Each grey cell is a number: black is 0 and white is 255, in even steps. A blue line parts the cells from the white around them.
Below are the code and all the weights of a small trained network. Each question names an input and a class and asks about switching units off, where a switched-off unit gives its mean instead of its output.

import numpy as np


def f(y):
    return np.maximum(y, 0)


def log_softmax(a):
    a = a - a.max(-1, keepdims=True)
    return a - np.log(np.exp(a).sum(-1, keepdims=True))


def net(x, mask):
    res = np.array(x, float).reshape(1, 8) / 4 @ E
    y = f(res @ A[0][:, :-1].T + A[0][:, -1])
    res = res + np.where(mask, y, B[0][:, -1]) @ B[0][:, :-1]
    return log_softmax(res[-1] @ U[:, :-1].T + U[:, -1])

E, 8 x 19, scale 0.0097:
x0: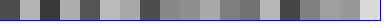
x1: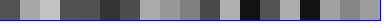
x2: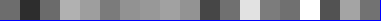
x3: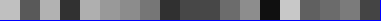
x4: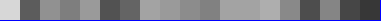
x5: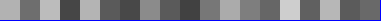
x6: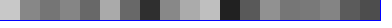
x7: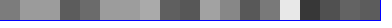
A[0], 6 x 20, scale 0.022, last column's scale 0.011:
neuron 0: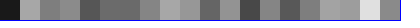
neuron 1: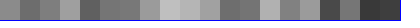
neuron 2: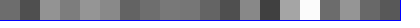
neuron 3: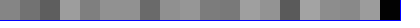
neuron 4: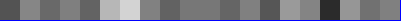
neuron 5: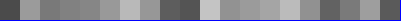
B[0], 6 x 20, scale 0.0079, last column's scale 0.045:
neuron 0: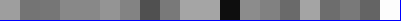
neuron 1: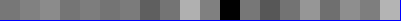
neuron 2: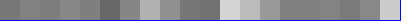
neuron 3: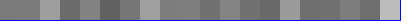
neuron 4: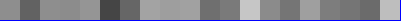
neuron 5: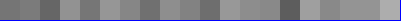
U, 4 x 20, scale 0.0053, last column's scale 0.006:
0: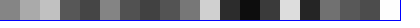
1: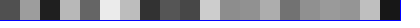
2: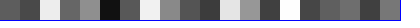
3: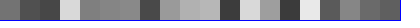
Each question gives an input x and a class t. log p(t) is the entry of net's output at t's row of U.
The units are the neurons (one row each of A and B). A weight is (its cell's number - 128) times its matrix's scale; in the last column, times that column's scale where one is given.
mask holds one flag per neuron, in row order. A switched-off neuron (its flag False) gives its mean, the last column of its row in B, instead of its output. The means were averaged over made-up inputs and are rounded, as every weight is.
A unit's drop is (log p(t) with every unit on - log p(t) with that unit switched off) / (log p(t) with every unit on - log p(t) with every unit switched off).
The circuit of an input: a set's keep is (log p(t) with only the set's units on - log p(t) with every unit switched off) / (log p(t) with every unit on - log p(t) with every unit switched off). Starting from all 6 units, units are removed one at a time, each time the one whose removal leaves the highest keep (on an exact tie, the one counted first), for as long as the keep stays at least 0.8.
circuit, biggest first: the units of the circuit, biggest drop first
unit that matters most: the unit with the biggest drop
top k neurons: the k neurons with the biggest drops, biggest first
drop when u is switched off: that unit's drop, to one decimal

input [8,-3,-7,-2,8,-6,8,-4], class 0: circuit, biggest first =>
(neuron 3; neuron 4; neuron 2)
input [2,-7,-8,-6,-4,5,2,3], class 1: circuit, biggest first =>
(neuron 4; neuron 0)
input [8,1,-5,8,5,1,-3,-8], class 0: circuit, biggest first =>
(neuron 2; neuron 4)
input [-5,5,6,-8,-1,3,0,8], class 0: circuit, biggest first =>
(neuron 4; neuron 2)
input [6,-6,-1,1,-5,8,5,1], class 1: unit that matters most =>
neuron 0
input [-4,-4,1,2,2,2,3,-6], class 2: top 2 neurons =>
(neuron 0; neuron 2)
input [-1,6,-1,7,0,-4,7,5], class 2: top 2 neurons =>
(neuron 0; neuron 4)
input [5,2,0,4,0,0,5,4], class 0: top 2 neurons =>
(neuron 2; neuron 0)
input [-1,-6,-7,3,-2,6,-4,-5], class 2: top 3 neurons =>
(neuron 0; neuron 1; neuron 5)
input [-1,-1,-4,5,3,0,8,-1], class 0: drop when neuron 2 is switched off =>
0.1
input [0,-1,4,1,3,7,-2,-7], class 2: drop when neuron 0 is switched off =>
0.3
